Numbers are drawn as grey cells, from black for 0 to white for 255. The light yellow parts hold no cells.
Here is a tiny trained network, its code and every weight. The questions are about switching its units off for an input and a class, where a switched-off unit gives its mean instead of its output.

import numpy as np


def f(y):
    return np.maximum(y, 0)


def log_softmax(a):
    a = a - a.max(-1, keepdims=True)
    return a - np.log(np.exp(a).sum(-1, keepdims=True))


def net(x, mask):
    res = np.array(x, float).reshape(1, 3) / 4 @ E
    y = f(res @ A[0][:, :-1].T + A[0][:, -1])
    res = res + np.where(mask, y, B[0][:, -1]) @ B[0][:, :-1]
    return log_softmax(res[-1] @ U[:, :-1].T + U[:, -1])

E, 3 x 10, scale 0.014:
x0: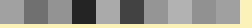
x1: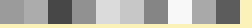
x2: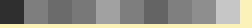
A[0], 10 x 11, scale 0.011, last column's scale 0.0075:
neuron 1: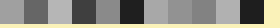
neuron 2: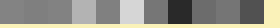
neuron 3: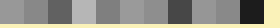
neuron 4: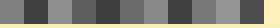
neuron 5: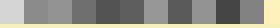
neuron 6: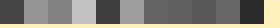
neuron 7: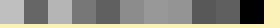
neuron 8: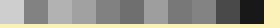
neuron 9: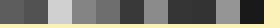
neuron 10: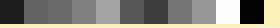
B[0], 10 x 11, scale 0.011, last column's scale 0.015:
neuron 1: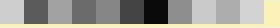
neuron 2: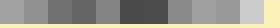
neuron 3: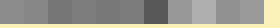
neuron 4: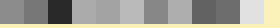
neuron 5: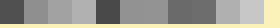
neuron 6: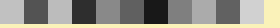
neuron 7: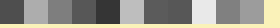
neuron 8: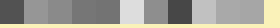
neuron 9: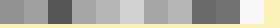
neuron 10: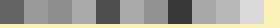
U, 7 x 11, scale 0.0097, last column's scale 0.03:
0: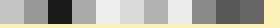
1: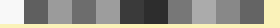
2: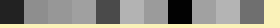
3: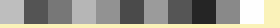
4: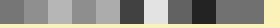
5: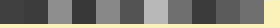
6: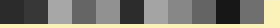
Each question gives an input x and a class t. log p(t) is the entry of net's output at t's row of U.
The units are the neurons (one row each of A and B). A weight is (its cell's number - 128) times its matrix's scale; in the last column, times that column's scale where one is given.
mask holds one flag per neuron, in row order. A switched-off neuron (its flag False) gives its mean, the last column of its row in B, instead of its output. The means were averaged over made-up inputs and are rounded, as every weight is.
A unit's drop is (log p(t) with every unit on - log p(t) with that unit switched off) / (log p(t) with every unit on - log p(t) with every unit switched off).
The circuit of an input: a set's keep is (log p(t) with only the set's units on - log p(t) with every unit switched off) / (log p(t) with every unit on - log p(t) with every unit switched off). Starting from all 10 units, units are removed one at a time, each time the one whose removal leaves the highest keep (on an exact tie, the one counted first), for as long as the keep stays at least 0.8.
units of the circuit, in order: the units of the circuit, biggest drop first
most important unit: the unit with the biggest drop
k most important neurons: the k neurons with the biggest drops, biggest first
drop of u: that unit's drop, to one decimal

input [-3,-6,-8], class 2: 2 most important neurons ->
[neuron 5; neuron 7]
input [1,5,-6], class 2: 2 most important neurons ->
[neuron 9; neuron 4]
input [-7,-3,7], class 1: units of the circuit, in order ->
[neuron 6]
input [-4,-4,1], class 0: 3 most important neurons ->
[neuron 9; neuron 1; neuron 4]
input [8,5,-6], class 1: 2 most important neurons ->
[neuron 1; neuron 9]
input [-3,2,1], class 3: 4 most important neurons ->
[neuron 9; neuron 1; neuron 4; neuron 6]
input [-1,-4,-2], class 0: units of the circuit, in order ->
[neuron 9; neuron 4]
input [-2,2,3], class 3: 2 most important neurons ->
[neuron 9; neuron 4]
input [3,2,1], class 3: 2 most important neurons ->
[neuron 9; neuron 6]
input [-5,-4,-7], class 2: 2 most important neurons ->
[neuron 5; neuron 8]
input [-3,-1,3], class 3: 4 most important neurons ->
[neuron 1; neuron 8; neuron 7; neuron 5]
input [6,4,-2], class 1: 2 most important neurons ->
[neuron 9; neuron 4]
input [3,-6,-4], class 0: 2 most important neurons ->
[neuron 9; neuron 4]
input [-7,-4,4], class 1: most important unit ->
neuron 6
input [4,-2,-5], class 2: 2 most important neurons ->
[neuron 5; neuron 6]
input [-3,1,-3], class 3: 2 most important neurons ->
[neuron 1; neuron 10]
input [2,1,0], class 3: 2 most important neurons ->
[neuron 9; neuron 6]
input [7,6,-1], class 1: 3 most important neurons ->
[neuron 9; neuron 4; neuron 1]
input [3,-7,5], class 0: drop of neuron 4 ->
0.3
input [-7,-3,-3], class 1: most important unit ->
neuron 6
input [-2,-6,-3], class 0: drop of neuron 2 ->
0.0
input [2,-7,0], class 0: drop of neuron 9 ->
0.4
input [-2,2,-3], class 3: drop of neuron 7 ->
0.1
